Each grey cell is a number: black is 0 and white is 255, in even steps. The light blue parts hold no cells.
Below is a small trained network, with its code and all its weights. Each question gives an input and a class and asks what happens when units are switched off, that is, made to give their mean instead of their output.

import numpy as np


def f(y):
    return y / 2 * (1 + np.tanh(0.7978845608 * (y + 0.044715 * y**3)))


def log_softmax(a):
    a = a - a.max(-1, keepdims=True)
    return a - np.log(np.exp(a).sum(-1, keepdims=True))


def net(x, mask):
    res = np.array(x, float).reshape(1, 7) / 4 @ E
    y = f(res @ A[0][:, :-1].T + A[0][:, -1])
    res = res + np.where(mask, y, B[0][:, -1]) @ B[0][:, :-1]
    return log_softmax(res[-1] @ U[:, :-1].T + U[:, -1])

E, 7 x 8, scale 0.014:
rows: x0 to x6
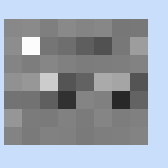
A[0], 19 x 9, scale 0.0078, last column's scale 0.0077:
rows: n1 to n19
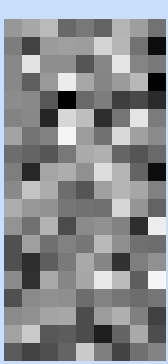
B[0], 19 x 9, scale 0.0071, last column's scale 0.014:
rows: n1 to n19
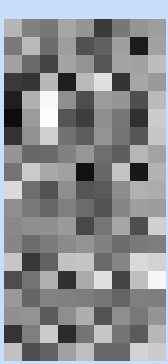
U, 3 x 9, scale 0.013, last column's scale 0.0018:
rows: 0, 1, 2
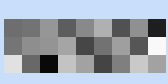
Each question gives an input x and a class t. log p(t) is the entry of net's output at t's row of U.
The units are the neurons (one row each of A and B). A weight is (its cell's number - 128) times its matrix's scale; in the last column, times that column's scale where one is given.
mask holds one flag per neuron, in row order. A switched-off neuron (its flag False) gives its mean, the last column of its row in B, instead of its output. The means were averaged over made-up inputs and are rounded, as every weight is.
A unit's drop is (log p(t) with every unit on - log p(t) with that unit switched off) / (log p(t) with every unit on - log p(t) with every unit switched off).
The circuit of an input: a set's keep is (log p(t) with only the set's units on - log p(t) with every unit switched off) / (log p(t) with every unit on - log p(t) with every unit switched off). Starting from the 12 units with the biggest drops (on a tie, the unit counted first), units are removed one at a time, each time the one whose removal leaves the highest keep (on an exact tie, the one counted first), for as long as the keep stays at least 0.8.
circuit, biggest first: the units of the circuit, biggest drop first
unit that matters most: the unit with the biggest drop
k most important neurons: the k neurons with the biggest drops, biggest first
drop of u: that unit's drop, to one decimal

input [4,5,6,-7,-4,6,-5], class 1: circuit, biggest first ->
(n6)
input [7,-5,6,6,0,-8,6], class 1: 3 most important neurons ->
(n9, n12, n2)
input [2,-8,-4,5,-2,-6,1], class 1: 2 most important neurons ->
(n9, n2)
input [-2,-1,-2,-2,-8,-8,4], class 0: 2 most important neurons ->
(n4, n12)
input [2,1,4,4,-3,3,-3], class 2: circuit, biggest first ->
(n6, n5, n18)
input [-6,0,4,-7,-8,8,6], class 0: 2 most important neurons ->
(n4, n9)
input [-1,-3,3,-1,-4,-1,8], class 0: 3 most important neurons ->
(n15, n4, n12)
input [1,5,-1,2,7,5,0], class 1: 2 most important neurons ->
(n15, n5)
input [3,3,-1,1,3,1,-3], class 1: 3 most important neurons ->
(n15, n4, n19)
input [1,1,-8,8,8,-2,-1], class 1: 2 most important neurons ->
(n12, n5)
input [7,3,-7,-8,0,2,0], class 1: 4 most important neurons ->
(n15, n6, n4, n8)
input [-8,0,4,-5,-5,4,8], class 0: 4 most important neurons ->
(n4, n9, n12, n2)
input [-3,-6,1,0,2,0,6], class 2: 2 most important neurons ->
(n6, n14)
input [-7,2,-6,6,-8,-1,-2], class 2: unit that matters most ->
n3
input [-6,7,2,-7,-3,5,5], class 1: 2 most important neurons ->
(n15, n6)
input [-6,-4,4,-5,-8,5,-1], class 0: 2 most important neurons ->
(n4, n15)
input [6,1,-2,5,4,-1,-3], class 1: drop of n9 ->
-0.1
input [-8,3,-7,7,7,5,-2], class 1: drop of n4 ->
0.0
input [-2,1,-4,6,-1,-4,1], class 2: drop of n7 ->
0.1
